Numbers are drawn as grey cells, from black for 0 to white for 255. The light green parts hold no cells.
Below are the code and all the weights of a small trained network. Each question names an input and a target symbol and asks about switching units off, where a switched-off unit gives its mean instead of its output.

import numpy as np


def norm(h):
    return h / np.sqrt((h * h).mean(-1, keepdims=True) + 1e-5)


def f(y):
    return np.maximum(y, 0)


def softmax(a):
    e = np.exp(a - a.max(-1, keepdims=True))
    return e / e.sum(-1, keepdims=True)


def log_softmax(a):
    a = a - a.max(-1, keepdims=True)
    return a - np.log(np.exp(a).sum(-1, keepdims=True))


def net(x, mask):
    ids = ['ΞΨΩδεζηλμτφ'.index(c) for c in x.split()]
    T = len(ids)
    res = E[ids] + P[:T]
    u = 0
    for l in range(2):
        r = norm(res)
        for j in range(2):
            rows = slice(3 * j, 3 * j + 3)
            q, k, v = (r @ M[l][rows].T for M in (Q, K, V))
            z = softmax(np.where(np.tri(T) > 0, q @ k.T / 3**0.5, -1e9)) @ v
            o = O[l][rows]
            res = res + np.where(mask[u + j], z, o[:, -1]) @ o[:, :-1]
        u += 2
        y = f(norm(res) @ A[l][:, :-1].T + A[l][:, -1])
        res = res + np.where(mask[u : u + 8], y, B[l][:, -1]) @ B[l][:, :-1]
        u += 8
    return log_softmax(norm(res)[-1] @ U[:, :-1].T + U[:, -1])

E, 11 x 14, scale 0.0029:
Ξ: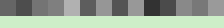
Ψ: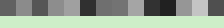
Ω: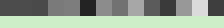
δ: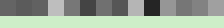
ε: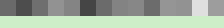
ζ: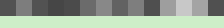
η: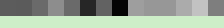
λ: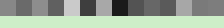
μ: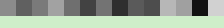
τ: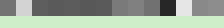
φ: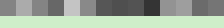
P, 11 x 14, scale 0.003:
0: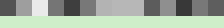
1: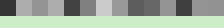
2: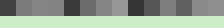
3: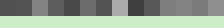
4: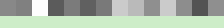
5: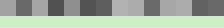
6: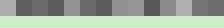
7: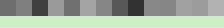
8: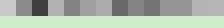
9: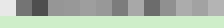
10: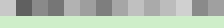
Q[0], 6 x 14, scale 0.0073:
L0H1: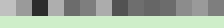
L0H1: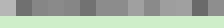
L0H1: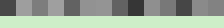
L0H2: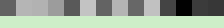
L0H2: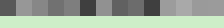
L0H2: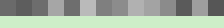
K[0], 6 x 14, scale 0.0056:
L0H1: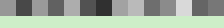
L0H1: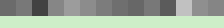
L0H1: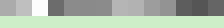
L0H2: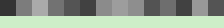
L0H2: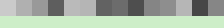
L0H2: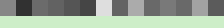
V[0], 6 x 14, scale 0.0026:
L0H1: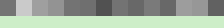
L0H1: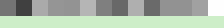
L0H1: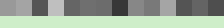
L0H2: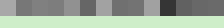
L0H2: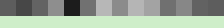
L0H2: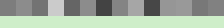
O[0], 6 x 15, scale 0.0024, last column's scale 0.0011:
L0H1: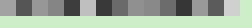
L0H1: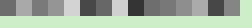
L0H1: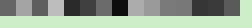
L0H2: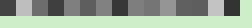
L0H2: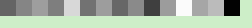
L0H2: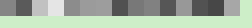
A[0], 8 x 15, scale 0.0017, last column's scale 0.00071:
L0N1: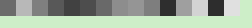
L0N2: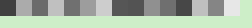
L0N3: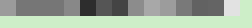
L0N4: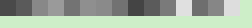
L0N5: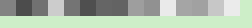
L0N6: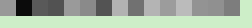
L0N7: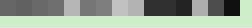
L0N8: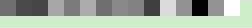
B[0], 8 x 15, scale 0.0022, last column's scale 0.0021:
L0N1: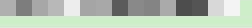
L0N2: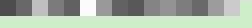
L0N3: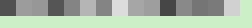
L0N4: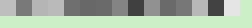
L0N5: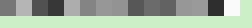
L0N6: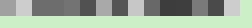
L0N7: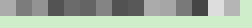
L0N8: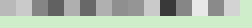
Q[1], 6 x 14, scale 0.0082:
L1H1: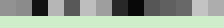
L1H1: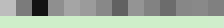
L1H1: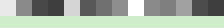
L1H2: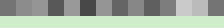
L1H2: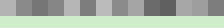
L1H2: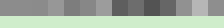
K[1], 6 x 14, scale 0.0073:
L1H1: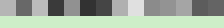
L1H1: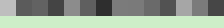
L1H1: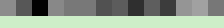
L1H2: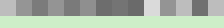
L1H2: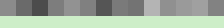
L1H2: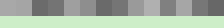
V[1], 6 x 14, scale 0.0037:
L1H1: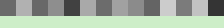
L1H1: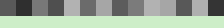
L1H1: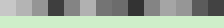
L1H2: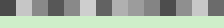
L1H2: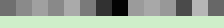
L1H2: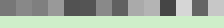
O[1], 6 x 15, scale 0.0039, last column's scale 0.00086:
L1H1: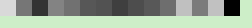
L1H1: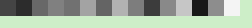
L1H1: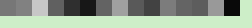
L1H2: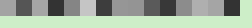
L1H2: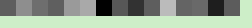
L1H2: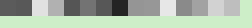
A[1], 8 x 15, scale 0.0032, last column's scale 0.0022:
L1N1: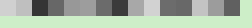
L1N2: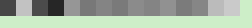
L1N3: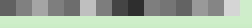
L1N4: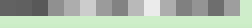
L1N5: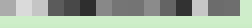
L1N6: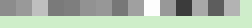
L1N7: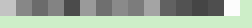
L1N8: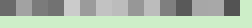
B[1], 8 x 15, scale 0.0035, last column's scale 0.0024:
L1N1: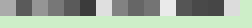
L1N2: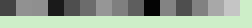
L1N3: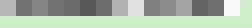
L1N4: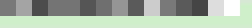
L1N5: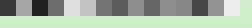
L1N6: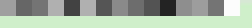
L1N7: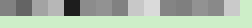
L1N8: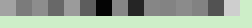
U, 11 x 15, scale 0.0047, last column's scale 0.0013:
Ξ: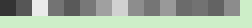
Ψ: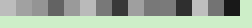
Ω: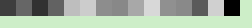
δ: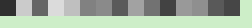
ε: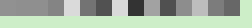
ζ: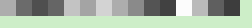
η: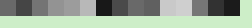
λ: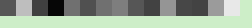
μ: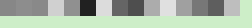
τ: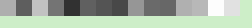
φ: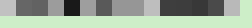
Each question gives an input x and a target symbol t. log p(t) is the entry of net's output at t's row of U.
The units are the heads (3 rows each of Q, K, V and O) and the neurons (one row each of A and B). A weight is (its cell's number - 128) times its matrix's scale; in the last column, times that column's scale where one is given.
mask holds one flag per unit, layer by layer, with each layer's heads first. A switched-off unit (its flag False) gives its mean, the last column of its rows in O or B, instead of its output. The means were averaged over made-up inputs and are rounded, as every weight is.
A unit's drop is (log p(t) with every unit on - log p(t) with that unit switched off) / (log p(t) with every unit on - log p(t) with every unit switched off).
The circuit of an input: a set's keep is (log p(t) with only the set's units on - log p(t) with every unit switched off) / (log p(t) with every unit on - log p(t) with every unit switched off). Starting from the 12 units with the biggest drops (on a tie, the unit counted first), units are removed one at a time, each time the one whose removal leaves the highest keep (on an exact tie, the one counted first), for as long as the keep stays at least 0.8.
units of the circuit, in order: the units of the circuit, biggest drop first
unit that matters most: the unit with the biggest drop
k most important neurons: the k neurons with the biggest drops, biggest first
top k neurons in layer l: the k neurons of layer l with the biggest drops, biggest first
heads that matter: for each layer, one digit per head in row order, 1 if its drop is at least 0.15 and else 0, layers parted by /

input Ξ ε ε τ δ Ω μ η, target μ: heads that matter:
00 / 10
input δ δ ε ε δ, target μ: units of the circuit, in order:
[L1H1; L1N1]
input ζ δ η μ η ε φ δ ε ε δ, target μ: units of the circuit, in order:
[L1N1; L1H1]
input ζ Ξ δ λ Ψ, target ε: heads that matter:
00 / 10
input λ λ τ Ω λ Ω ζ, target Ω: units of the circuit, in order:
[L1H1; L0N1; L1N4; L0N5]
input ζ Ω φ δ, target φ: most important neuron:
[L1N7]
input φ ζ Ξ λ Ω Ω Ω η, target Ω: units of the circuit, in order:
[L1H1; L1N4]
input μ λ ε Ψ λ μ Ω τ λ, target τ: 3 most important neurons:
[L1N6; L0N5; L1N3]
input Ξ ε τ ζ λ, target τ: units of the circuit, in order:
[L1H2; L0N1]
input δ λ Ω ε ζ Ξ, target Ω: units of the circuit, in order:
[L1H1; L1N4; L0N1]
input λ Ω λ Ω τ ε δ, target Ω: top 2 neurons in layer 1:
[L1N4; L1N6]
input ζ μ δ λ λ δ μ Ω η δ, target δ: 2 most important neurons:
[L1N5; L0N8]
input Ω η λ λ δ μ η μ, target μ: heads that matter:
00 / 00
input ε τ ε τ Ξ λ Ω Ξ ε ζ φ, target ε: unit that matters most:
L0H1
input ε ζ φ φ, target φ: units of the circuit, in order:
[L0H2; L1N7]
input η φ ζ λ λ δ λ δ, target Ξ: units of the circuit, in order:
[L1H1; L0N2]
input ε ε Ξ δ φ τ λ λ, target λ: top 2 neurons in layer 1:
[L1N5; L1N6]
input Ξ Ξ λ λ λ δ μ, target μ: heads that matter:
01 / 01
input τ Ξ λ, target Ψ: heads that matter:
00 / 10
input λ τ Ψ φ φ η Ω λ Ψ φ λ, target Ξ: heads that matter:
00 / 10
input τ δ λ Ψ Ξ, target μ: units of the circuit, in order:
[L1H1; L1N1]
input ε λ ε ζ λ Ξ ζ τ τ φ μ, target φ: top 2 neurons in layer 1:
[L1N6; L1N7]
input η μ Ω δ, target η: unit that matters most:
L1H1
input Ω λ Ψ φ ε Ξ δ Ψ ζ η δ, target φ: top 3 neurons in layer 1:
[L1N4; L1N6; L1N5]
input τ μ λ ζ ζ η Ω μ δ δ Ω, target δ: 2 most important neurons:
[L1N5; L1N6]
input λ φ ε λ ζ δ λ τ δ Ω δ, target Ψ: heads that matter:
00 / 11
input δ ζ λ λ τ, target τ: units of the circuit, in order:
[L1H1; L1H2]
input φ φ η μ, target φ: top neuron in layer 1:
[L1N7]
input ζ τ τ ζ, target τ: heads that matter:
00 / 01
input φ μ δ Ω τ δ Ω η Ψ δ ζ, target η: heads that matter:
00 / 11
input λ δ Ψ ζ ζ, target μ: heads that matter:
10 / 10
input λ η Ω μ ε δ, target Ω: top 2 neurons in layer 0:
[L0N3; L0N1]
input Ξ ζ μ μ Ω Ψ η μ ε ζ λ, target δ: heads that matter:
00 / 11
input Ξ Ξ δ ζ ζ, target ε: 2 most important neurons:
[L1N8; L1N4]
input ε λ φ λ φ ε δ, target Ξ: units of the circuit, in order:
[L1H1]
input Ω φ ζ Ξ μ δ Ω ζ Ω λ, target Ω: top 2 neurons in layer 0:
[L0N8; L0N7]
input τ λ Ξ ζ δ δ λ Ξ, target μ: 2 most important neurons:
[L1N1; L0N4]
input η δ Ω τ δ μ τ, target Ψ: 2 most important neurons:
[L0N1; L1N5]
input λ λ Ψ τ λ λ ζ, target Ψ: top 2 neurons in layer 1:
[L1N6; L1N5]
